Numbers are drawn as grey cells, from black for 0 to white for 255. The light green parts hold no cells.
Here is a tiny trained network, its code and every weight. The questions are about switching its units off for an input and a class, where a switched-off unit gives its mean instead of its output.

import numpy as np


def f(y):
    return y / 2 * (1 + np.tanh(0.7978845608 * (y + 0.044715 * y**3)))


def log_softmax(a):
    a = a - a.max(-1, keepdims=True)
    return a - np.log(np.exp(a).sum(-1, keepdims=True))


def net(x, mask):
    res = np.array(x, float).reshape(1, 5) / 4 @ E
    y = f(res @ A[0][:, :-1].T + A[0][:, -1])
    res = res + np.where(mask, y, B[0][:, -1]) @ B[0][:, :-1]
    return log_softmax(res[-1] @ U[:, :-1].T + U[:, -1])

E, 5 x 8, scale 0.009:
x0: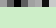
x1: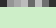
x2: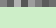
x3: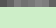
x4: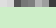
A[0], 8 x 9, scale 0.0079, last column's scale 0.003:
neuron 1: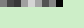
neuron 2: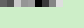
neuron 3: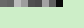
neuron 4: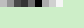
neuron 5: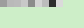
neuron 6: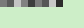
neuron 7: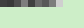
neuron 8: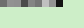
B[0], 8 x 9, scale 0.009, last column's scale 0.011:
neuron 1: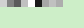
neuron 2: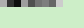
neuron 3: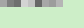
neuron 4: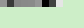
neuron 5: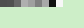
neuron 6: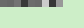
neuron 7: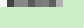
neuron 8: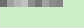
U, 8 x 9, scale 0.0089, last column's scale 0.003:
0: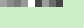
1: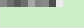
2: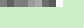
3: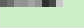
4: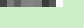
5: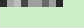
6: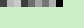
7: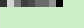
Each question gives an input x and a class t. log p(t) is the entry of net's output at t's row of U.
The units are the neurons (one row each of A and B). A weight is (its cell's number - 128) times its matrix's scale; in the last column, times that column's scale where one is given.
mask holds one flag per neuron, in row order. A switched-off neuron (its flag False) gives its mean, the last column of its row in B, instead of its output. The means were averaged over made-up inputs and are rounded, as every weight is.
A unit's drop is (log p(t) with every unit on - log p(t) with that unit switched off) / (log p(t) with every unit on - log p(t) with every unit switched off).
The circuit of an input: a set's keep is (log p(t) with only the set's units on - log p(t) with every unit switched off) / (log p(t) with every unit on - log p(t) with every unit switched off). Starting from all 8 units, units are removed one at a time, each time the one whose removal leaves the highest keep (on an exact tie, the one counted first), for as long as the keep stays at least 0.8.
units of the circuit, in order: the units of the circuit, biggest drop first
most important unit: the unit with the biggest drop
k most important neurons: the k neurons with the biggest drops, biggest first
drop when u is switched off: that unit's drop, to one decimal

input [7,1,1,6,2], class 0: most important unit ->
neuron 1
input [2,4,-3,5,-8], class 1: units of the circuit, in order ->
neuron 7; neuron 4; neuron 2
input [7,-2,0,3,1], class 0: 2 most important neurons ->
neuron 1; neuron 2
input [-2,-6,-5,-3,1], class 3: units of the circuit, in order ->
neuron 4; neuron 1
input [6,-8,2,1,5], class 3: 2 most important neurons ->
neuron 4; neuron 3
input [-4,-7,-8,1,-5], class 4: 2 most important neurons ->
neuron 4; neuron 1
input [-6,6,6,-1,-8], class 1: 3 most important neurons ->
neuron 2; neuron 6; neuron 1
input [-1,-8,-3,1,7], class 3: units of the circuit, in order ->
neuron 4; neuron 1
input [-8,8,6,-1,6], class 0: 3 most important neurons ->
neuron 3; neuron 4; neuron 2
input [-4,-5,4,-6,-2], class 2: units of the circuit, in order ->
neuron 1; neuron 4
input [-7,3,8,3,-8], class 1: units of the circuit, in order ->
neuron 2; neuron 6
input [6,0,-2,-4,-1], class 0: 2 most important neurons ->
neuron 1; neuron 2
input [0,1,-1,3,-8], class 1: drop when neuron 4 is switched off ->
0.2
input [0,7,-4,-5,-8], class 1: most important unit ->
neuron 4
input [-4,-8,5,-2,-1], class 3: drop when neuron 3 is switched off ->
0.0
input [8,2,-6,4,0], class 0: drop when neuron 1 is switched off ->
0.8
